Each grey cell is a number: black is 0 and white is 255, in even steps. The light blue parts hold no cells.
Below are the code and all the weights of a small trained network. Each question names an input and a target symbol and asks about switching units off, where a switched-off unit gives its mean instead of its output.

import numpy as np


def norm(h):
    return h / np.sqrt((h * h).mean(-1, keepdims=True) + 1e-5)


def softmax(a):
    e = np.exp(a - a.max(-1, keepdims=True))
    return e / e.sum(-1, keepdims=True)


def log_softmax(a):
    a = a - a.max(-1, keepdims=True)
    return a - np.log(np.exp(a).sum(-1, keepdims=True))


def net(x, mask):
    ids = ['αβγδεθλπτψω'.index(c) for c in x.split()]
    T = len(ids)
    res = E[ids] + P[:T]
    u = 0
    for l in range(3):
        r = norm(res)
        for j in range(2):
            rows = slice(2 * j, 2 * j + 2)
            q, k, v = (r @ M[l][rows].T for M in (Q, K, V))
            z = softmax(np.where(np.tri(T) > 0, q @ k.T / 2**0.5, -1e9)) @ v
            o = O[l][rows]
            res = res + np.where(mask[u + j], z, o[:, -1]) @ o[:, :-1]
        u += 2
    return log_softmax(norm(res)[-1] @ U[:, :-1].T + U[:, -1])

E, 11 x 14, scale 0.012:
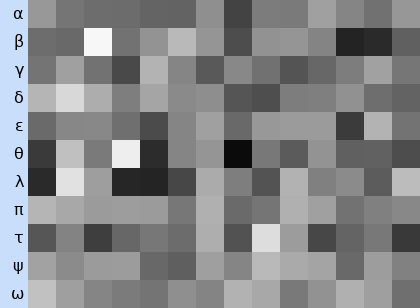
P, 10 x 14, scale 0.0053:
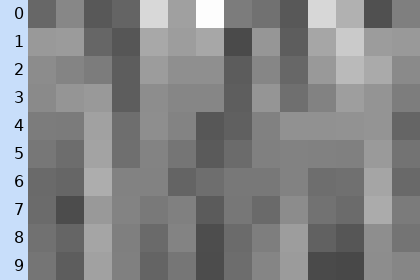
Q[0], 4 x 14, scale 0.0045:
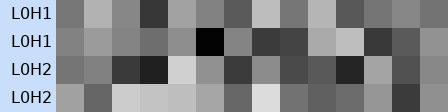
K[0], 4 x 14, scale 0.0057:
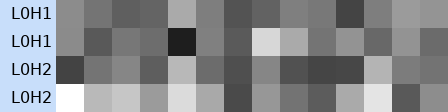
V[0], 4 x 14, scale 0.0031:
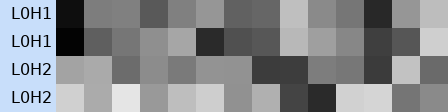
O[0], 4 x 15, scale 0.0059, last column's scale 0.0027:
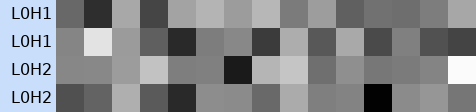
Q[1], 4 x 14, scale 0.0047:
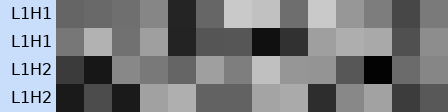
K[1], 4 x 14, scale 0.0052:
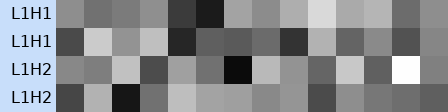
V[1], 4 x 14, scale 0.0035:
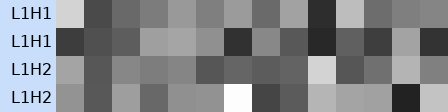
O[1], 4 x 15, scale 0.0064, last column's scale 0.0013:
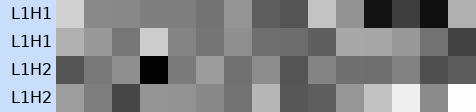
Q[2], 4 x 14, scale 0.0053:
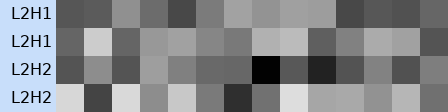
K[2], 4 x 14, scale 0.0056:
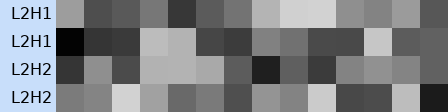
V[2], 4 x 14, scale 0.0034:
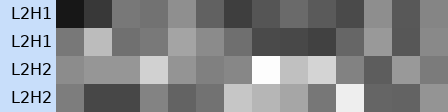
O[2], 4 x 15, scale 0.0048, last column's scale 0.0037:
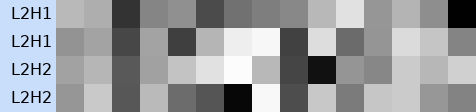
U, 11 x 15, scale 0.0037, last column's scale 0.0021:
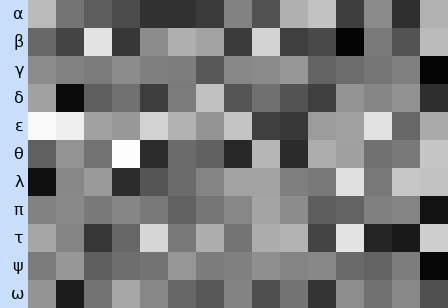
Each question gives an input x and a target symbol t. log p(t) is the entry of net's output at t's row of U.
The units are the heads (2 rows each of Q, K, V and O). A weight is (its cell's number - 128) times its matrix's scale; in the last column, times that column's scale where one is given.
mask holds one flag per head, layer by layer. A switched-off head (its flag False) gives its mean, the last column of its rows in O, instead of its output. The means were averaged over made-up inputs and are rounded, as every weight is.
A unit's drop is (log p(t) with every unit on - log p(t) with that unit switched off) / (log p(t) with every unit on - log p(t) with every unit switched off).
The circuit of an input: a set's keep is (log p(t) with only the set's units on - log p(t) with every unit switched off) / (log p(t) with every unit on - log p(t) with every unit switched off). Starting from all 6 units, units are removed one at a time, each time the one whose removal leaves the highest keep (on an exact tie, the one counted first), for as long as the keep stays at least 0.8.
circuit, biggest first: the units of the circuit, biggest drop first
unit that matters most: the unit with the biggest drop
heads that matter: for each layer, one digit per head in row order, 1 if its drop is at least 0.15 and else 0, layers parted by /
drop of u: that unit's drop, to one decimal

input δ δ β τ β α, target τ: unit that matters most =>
L0H2
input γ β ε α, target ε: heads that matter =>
01 / 00 / 00
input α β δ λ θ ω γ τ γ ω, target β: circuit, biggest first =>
[L0H2, L1H2]
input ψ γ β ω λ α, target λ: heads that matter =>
00 / 10 / 00
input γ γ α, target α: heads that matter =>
01 / 10 / 01
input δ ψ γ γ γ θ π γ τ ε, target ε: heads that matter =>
01 / 10 / 00
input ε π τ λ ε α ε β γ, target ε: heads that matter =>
01 / 10 / 10
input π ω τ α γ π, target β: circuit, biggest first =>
[L0H2, L2H1]
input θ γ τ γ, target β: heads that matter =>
01 / 01 / 01
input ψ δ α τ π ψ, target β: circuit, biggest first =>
[L1H1, L2H1]
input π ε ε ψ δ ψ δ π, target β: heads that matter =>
10 / 11 / 10
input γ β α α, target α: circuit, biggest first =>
[L2H2, L1H1, L1H2]
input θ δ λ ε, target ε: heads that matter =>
01 / 00 / 01
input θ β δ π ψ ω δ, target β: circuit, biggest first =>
[L0H2]
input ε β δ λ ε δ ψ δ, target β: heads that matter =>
01 / 00 / 00
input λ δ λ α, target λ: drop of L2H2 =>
0.2
